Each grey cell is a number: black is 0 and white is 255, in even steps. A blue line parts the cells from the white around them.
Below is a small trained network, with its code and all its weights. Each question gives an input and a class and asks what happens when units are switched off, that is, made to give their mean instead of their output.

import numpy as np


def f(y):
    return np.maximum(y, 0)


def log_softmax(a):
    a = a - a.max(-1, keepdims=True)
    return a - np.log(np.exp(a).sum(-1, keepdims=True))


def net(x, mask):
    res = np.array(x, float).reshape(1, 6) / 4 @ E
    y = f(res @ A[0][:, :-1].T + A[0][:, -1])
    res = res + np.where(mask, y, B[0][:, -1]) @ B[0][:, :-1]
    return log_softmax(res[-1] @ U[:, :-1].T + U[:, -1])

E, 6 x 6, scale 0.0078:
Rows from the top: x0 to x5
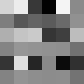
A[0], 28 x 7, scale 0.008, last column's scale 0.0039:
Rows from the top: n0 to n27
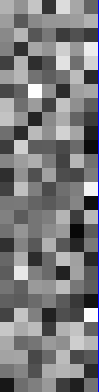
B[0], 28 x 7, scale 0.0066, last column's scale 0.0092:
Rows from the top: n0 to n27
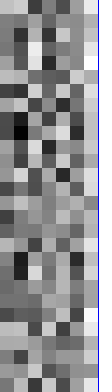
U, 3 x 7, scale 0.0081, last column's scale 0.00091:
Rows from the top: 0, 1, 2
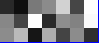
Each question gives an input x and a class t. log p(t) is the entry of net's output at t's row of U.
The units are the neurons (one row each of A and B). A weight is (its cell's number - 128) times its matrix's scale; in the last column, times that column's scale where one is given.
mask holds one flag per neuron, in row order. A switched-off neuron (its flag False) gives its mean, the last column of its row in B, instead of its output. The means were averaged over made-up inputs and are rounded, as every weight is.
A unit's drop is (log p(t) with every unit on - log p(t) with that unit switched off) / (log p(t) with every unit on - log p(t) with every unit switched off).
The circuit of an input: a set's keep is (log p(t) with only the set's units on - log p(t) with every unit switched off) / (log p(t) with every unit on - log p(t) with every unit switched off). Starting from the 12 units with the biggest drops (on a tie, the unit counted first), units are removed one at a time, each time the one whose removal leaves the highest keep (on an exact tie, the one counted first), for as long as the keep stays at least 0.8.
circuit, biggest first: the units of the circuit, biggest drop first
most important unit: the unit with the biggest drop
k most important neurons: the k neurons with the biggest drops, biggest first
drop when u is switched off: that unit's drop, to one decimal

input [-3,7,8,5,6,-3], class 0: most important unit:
n22
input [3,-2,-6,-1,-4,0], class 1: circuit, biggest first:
[n22; n3]
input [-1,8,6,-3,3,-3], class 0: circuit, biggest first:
[n4; n22]
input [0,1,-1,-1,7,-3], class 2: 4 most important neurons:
[n12; n27; n17; n6]
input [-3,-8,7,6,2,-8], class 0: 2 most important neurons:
[n4; n3]
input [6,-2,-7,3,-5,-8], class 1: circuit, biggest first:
[n4; n3]
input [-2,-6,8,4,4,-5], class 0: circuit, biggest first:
[n22; n4]
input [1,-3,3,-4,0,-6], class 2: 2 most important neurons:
[n4; n3]
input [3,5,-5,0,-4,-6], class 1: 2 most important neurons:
[n22; n3]
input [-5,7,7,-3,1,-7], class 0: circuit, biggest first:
[n4; n3]
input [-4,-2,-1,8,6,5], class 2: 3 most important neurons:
[n12; n27; n17]
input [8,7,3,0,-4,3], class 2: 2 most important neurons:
[n23; n0]
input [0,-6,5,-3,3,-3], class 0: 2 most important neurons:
[n4; n22]
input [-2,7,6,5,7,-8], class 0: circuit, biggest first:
[n22]
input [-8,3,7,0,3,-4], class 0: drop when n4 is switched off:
0.2
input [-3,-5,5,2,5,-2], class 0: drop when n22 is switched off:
0.2
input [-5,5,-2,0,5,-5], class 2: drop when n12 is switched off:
0.1
